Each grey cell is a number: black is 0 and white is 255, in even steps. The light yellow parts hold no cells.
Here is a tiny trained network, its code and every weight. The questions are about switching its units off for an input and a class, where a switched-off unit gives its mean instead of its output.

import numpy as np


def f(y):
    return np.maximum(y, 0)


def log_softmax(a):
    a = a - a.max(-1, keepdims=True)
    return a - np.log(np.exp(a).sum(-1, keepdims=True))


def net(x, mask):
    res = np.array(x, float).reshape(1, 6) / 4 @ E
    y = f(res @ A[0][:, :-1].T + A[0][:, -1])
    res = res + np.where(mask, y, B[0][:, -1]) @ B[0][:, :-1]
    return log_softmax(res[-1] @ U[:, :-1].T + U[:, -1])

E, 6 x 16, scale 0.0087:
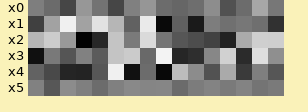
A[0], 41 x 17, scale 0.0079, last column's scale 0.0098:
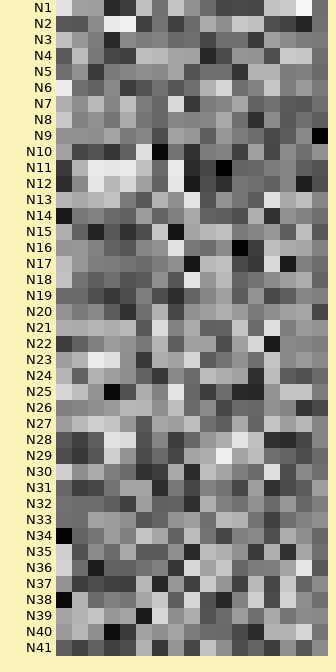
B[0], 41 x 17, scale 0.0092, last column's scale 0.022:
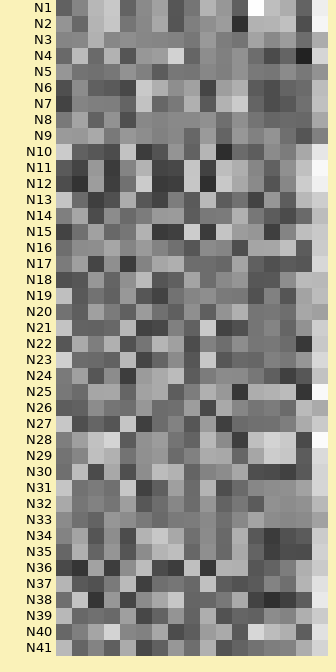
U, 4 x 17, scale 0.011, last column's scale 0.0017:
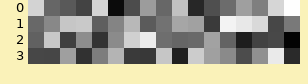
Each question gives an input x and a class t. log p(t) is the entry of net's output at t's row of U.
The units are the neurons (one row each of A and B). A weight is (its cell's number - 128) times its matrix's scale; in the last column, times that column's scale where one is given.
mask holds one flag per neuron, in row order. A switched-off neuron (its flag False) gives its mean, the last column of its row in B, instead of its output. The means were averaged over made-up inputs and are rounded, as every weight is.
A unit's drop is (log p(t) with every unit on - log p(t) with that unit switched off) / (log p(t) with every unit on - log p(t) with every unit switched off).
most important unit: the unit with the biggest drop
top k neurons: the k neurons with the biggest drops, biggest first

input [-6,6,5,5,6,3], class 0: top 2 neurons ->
[N10 N37]
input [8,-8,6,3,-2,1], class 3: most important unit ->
N36
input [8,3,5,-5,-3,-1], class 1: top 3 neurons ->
[N25 N1 N38]
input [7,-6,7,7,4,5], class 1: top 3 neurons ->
[N1 N40 N25]
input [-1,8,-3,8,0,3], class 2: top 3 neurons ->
[N38 N34 N22]
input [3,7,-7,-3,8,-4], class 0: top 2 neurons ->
[N31 N10]
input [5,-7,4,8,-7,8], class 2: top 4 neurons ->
[N38 N4 N34 N10]
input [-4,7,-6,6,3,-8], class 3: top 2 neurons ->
[N12 N11]
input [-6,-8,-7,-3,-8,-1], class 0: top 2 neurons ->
[N23 N21]
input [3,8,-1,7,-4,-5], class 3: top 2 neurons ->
[N11 N12]
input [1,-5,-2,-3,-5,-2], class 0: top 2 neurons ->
[N12 N11]
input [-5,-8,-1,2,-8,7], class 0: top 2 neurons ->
[N13 N23]
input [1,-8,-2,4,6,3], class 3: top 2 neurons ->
[N15 N36]
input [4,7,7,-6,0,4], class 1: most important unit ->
N25
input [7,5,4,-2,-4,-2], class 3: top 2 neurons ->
[N11 N12]
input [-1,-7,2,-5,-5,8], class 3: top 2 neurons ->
[N15 N36]
